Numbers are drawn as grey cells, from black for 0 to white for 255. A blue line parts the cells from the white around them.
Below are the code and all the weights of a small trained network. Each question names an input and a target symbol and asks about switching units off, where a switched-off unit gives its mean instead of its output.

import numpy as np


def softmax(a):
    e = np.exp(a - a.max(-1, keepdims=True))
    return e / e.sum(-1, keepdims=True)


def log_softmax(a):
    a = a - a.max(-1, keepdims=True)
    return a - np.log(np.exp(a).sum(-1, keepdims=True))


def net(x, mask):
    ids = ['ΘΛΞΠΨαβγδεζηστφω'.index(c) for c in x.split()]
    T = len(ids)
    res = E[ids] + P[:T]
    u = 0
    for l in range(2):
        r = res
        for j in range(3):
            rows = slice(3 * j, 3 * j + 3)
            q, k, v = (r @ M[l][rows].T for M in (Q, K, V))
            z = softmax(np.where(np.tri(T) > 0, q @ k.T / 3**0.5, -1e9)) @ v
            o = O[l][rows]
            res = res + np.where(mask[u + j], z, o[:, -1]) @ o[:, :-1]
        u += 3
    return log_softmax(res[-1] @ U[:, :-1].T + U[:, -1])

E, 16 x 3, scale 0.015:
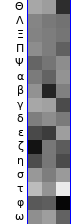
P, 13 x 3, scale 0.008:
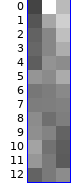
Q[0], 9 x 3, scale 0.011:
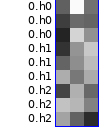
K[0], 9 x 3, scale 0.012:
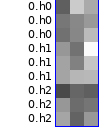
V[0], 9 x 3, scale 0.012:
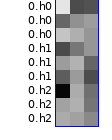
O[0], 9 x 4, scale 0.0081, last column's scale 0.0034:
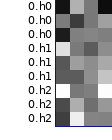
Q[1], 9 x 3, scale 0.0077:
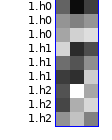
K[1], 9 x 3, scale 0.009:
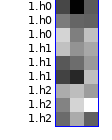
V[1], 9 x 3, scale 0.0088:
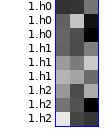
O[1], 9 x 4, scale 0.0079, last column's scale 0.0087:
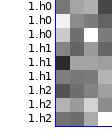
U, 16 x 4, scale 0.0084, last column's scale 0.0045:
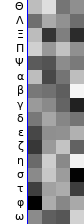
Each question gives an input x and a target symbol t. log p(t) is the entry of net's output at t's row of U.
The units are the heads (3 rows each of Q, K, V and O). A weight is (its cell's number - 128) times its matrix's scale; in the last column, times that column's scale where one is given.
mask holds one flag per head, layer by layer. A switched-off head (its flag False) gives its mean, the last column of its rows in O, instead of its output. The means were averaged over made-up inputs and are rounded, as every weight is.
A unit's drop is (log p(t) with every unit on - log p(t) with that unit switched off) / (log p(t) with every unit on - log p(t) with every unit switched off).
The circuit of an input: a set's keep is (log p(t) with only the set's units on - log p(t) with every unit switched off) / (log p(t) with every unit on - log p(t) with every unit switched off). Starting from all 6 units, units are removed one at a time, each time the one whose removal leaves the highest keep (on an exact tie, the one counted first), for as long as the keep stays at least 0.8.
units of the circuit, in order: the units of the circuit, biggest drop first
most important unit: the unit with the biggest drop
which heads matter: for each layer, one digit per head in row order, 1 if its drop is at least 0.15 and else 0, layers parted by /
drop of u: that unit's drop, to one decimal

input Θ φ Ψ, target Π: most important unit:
1.h2
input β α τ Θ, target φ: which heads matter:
001 / 100
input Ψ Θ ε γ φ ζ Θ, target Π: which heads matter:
000 / 101
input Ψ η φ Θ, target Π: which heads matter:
000 / 001
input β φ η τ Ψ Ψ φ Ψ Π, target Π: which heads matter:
010 / 101
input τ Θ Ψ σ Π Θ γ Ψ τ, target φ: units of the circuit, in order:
[1.h0; 0.h0]
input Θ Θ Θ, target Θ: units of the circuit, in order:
[1.h0; 1.h2; 0.h2]
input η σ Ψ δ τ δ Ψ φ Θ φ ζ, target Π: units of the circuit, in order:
[1.h0; 1.h2; 0.h2]
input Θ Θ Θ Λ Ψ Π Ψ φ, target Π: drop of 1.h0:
0.7
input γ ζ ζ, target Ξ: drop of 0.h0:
0.2
